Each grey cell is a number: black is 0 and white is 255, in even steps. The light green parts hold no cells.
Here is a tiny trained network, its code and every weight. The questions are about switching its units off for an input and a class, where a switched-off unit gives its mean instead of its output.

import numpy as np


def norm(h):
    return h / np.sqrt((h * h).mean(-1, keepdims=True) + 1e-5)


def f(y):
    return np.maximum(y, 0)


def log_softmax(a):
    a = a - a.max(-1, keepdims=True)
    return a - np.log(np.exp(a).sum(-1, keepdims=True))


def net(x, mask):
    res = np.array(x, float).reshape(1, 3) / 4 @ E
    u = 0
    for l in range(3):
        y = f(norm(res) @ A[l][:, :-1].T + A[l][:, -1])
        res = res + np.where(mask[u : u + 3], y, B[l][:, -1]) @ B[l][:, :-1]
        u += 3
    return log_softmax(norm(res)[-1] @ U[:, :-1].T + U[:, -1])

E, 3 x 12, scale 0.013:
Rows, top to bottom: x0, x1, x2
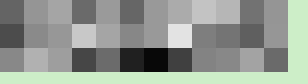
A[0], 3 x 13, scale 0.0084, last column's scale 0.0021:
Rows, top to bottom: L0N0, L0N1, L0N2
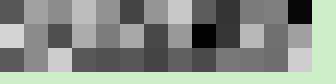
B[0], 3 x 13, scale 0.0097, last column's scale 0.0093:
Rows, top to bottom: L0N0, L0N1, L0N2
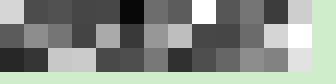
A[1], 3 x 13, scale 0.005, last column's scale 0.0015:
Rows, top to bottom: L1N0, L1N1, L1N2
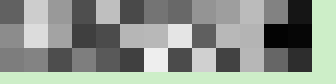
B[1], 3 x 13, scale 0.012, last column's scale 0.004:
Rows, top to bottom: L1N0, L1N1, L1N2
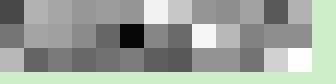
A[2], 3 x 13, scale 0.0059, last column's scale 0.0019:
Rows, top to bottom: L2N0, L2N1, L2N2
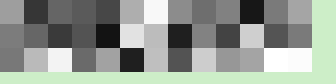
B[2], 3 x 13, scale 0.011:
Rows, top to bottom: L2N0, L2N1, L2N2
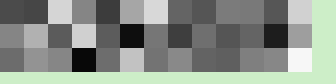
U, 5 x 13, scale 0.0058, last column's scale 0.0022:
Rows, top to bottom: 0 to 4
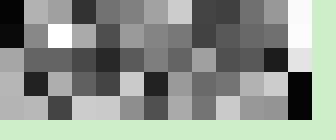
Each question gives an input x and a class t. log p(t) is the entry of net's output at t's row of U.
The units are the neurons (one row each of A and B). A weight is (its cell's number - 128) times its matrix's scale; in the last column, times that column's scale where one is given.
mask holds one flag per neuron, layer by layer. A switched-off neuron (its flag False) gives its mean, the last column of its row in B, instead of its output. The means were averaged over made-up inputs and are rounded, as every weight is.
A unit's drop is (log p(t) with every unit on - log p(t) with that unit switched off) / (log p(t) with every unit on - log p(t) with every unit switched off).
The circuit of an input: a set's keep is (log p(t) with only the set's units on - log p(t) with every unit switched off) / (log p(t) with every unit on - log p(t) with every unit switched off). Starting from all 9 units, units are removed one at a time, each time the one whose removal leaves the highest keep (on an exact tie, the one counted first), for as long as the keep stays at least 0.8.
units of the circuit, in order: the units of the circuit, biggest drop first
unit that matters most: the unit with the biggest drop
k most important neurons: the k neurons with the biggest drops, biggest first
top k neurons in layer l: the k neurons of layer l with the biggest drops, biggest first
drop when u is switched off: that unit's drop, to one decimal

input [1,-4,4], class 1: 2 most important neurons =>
[L0N2, L0N0]
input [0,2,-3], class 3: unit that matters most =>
L1N2
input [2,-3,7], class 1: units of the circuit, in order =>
[L0N2, L0N0]
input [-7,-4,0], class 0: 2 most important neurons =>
[L0N1, L0N0]
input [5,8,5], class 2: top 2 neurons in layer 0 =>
[L0N0, L0N1]
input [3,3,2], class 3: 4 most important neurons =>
[L0N0, L1N2, L0N1, L2N1]
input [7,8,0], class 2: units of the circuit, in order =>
[L0N0, L0N1]
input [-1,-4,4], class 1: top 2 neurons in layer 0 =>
[L0N2, L0N0]
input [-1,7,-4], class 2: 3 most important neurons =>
[L0N0, L0N1, L0N2]
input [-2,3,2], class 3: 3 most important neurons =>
[L0N0, L1N2, L2N1]
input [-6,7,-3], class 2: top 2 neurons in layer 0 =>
[L0N0, L0N2]
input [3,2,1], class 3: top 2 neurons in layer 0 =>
[L0N1, L0N0]
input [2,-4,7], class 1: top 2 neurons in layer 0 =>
[L0N2, L0N0]
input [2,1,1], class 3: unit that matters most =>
L0N1
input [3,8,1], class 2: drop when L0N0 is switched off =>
0.9
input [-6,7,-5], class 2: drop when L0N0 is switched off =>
1.0
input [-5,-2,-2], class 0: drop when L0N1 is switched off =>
1.5
